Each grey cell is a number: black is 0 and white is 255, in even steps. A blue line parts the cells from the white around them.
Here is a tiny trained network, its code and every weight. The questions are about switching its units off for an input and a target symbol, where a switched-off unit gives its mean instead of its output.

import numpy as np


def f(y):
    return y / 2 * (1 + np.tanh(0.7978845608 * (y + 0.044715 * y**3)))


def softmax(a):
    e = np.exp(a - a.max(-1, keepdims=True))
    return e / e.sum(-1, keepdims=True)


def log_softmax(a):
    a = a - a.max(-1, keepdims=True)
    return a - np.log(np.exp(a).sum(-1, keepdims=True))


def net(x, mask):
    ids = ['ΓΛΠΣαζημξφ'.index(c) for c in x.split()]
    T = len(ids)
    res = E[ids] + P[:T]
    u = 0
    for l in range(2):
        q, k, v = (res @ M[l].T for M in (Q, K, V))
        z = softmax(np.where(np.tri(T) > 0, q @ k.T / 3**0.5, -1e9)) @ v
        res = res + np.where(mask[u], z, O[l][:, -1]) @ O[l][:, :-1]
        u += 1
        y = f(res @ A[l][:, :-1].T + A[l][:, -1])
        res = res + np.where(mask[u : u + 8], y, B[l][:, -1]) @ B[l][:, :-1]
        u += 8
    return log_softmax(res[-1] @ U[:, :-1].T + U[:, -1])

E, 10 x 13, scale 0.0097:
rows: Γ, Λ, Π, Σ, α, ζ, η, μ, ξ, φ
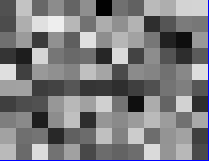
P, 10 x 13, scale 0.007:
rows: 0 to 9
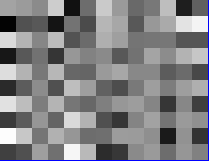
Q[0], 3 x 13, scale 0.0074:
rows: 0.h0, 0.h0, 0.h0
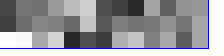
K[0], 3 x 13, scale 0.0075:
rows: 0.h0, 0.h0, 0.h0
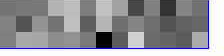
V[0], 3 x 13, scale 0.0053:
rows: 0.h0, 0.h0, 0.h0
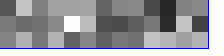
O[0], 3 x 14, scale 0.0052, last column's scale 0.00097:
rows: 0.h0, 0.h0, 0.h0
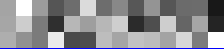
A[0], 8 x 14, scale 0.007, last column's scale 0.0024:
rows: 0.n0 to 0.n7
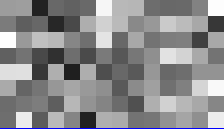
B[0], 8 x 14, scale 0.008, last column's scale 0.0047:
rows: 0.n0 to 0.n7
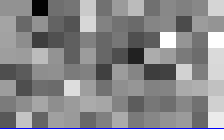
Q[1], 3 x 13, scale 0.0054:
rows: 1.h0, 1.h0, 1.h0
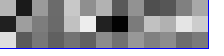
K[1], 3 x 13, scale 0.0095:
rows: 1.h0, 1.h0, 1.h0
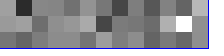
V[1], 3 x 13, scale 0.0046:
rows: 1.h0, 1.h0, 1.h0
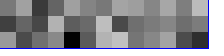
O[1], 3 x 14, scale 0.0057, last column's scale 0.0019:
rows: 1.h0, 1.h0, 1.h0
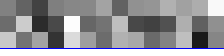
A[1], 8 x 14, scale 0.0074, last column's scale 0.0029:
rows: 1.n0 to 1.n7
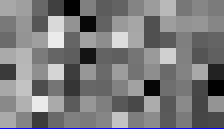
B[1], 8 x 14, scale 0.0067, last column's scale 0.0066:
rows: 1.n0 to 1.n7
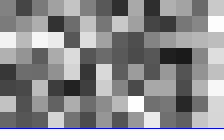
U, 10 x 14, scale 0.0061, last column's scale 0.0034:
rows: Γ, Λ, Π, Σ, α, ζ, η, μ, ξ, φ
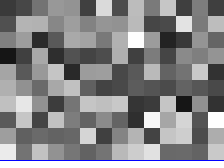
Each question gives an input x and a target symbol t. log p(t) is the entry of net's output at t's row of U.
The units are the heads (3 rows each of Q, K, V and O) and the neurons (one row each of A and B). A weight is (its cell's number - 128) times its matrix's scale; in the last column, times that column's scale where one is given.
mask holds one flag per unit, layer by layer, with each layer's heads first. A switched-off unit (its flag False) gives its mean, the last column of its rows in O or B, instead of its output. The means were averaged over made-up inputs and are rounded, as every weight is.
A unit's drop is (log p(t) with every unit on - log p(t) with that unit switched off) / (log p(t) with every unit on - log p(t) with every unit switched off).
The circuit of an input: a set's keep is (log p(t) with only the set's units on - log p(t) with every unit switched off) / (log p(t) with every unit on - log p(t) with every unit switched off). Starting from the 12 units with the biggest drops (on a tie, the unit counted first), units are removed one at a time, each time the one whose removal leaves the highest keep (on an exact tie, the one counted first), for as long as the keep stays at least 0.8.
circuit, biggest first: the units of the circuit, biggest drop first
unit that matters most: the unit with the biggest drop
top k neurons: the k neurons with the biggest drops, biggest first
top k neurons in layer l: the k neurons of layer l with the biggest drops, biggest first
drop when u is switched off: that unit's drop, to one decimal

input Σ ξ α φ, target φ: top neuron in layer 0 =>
[0.n3]
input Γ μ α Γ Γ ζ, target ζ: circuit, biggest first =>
[0.n3 1.n5 1.n3]
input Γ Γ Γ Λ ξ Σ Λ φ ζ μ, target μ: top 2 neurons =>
[1.n6 1.n1]
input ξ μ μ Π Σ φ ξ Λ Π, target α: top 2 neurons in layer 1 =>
[1.n2 1.n7]
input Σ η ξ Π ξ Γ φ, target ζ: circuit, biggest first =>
[1.n3 0.n2]
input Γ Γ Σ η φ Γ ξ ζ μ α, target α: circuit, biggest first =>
[1.h0 0.n5]
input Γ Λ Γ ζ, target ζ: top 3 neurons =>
[0.n3 1.n5 1.n3]
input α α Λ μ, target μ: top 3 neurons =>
[0.n3 1.n6 1.n1]
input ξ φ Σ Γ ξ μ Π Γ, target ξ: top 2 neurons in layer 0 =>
[0.n2 0.n0]
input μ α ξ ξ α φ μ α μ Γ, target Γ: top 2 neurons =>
[1.n4 0.n3]
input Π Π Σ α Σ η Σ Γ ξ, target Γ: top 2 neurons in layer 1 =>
[1.n5 1.n7]
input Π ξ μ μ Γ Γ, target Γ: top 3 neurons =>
[1.n4 1.n6 0.n3]
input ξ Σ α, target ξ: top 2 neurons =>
[0.n2 0.n5]
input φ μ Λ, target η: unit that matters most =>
0.n2
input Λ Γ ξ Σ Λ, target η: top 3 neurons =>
[0.n2 1.n1 1.n5]
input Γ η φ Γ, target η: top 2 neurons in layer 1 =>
[1.n6 1.n7]
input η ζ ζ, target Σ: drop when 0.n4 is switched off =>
0.2
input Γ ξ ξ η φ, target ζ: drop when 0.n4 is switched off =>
0.0
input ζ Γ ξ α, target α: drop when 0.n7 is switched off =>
0.3
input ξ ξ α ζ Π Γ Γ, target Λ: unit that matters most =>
0.n4
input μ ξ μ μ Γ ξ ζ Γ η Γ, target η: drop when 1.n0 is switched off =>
0.1
